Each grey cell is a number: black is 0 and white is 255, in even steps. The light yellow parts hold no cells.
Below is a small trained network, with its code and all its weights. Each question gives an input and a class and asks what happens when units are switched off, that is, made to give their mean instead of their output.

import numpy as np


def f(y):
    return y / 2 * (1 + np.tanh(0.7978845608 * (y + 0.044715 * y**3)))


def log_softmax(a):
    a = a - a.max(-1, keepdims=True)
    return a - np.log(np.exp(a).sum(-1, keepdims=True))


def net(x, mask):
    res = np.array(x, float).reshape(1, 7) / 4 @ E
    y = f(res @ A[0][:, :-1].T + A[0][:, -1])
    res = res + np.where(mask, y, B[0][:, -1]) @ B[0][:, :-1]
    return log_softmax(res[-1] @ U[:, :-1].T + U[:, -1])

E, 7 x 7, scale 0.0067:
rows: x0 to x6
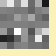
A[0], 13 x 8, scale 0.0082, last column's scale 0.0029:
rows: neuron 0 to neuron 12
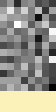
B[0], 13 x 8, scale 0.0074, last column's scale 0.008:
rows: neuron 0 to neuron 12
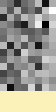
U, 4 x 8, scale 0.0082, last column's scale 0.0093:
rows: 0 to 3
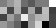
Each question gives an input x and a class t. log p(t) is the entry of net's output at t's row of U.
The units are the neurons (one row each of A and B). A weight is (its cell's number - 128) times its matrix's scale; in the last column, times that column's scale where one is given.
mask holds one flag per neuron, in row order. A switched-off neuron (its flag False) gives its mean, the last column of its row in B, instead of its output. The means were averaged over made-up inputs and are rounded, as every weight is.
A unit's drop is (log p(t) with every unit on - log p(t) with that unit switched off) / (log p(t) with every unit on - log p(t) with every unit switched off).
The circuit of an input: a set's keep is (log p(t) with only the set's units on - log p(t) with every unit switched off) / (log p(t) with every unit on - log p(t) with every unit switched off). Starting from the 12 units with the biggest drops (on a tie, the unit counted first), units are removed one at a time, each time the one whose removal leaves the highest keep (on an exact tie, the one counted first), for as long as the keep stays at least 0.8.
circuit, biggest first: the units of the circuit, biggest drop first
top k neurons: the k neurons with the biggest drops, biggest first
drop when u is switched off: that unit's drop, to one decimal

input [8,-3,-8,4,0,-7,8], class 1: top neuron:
[neuron 1]
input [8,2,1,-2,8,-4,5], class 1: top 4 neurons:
[neuron 1; neuron 12; neuron 9; neuron 0]
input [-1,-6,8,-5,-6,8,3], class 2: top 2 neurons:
[neuron 8; neuron 10]
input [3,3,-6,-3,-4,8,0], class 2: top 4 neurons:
[neuron 10; neuron 8; neuron 3; neuron 6]
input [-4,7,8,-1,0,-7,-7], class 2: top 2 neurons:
[neuron 2; neuron 7]
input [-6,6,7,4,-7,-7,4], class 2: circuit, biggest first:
[neuron 2; neuron 7]
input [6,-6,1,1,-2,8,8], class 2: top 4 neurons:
[neuron 10; neuron 8; neuron 6; neuron 3]
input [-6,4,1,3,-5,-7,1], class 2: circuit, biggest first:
[neuron 2; neuron 7]
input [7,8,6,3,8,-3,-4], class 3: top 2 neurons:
[neuron 3; neuron 8]
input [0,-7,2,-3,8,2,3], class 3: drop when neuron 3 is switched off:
0.7
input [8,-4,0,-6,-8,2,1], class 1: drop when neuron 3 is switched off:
0.2
